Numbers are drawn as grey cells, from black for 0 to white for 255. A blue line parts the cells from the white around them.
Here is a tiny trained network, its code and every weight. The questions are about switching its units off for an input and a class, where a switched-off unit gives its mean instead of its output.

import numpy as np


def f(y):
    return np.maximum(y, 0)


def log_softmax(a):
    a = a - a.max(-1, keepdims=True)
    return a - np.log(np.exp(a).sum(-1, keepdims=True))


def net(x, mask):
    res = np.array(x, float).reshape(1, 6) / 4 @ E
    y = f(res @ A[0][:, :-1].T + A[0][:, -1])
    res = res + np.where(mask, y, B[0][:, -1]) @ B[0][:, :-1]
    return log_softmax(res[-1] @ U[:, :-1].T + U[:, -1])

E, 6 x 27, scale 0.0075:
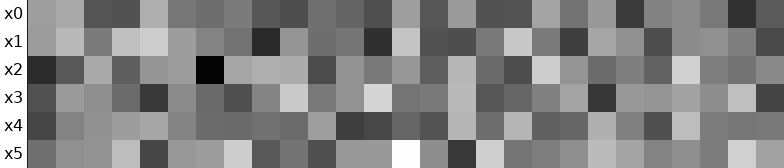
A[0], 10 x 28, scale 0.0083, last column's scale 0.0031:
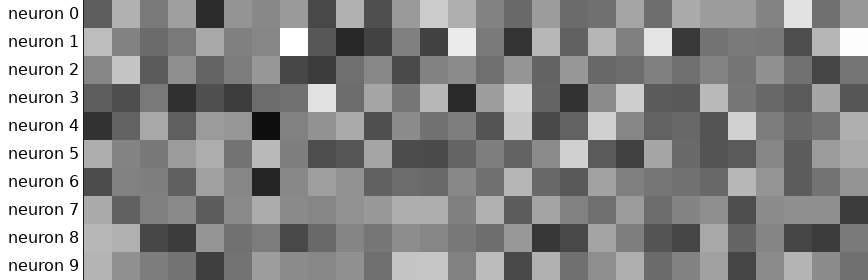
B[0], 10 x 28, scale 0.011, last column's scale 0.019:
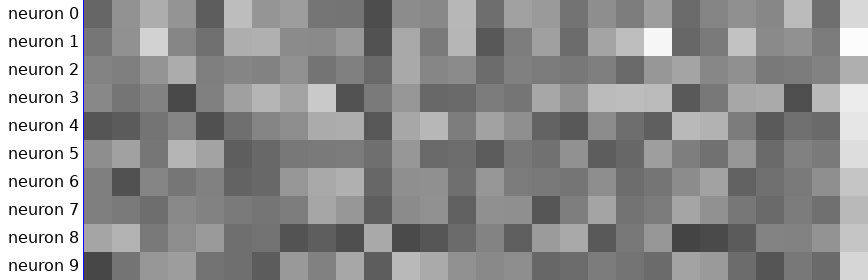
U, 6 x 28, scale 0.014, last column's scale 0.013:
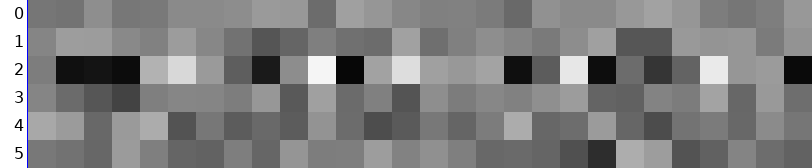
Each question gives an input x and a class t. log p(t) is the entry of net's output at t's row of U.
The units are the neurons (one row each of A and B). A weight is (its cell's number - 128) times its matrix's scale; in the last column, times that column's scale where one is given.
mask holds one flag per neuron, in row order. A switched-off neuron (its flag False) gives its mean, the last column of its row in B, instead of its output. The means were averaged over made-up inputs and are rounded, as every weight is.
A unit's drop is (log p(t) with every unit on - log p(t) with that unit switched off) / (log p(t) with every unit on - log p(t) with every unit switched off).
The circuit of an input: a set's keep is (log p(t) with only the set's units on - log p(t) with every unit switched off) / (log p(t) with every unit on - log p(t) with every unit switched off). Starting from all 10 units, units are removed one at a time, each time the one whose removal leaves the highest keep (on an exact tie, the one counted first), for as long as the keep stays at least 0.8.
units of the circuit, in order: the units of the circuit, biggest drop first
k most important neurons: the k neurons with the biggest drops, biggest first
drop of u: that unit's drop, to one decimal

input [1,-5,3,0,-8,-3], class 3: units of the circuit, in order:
[neuron 3; neuron 1]
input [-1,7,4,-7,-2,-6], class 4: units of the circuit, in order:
[neuron 0; neuron 5]
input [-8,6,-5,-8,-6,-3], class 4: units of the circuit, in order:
[neuron 5]
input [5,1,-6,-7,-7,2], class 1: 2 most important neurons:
[neuron 1; neuron 4]
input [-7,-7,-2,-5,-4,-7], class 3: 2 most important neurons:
[neuron 3; neuron 1]
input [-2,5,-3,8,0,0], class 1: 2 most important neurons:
[neuron 4; neuron 6]
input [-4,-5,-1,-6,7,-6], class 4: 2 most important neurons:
[neuron 5; neuron 4]
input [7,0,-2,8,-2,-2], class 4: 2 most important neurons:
[neuron 8; neuron 1]
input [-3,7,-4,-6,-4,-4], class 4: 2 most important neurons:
[neuron 5; neuron 0]
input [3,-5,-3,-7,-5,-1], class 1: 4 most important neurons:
[neuron 4; neuron 6; neuron 1; neuron 8]
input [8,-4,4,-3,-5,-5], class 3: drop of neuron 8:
0.3
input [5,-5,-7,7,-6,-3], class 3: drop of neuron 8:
0.3
